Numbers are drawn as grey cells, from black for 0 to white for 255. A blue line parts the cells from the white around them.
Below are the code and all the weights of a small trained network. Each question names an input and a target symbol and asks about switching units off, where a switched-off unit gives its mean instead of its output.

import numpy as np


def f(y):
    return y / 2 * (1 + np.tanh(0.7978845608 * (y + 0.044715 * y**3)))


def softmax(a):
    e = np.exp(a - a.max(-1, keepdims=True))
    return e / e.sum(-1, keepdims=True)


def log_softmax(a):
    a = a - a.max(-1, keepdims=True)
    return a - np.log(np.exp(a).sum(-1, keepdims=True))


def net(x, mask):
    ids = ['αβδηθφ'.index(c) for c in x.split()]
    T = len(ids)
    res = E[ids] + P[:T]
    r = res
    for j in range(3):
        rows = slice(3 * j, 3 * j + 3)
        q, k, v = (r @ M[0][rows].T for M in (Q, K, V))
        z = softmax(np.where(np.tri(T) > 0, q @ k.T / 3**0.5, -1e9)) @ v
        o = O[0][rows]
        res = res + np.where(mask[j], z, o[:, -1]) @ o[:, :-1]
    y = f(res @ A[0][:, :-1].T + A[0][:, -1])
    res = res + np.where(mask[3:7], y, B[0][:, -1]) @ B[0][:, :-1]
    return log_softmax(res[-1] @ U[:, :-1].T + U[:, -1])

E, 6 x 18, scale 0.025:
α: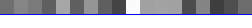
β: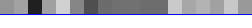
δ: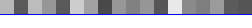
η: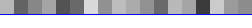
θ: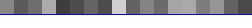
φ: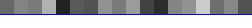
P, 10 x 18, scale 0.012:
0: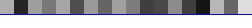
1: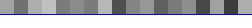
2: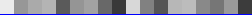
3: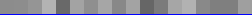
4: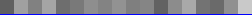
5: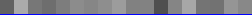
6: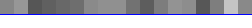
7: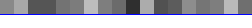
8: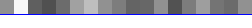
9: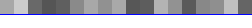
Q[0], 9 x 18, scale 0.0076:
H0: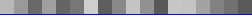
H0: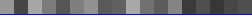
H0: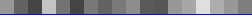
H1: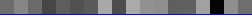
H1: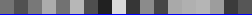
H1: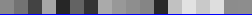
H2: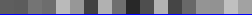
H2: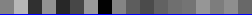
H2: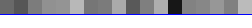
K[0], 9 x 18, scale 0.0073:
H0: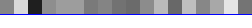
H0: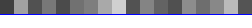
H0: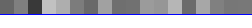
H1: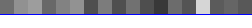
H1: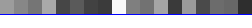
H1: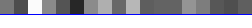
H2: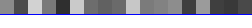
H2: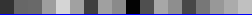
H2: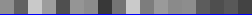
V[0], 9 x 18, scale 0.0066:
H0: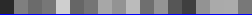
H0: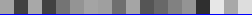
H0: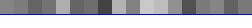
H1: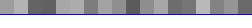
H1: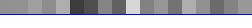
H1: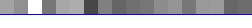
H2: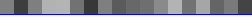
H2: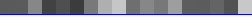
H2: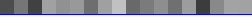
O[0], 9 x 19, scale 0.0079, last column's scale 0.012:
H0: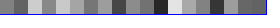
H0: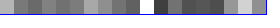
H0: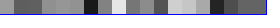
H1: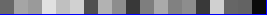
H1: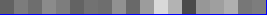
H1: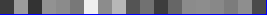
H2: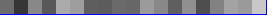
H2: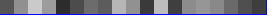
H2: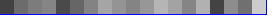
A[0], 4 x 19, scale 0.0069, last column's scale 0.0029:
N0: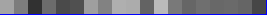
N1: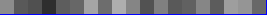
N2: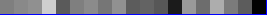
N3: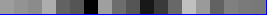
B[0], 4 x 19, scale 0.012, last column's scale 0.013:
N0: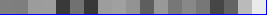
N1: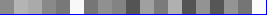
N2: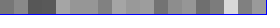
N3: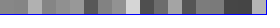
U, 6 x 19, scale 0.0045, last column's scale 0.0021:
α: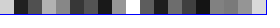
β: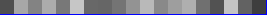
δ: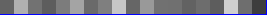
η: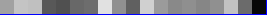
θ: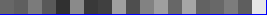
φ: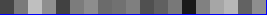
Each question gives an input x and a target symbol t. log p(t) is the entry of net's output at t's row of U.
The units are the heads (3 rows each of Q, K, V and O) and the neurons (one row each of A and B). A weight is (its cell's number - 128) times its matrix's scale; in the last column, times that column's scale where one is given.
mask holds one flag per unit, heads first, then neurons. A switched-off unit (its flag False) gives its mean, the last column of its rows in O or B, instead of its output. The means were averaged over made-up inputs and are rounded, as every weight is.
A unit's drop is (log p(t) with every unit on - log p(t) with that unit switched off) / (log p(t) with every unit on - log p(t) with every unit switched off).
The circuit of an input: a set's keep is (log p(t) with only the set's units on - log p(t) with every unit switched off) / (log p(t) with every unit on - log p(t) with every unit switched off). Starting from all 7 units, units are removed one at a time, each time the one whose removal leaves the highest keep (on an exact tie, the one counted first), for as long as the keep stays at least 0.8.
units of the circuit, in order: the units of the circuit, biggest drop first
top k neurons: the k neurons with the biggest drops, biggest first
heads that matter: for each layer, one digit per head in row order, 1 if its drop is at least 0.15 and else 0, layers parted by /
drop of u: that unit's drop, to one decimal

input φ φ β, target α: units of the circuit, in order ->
[N1]
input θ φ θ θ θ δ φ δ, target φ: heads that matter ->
100
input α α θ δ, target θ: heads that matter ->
100
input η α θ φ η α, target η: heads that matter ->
101
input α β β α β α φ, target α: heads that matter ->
110
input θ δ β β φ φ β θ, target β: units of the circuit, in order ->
[N1; H2; H1]
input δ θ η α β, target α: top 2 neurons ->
[N1; N3]
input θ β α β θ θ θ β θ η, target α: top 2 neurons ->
[N1; N2]
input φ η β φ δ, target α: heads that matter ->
001
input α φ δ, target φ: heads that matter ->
110
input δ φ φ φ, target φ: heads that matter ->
100
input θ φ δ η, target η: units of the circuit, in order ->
[H0; N1; H2]
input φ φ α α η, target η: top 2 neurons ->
[N1; N3]
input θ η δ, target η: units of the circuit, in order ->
[H0; N1; H2; H1]
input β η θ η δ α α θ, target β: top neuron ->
[N1]
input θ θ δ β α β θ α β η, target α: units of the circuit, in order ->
[N1; H1; H0]
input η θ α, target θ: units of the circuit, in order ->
[N0; H0; H2]
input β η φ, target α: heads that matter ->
100
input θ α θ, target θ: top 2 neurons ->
[N0; N1]
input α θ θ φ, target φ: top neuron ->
[N3]
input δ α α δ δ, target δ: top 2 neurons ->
[N1; N2]
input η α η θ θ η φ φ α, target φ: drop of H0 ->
0.6
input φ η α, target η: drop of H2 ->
0.2
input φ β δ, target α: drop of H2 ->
0.1
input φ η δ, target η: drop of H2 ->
0.2
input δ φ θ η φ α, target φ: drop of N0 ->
-0.1
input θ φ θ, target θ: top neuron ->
[N0]
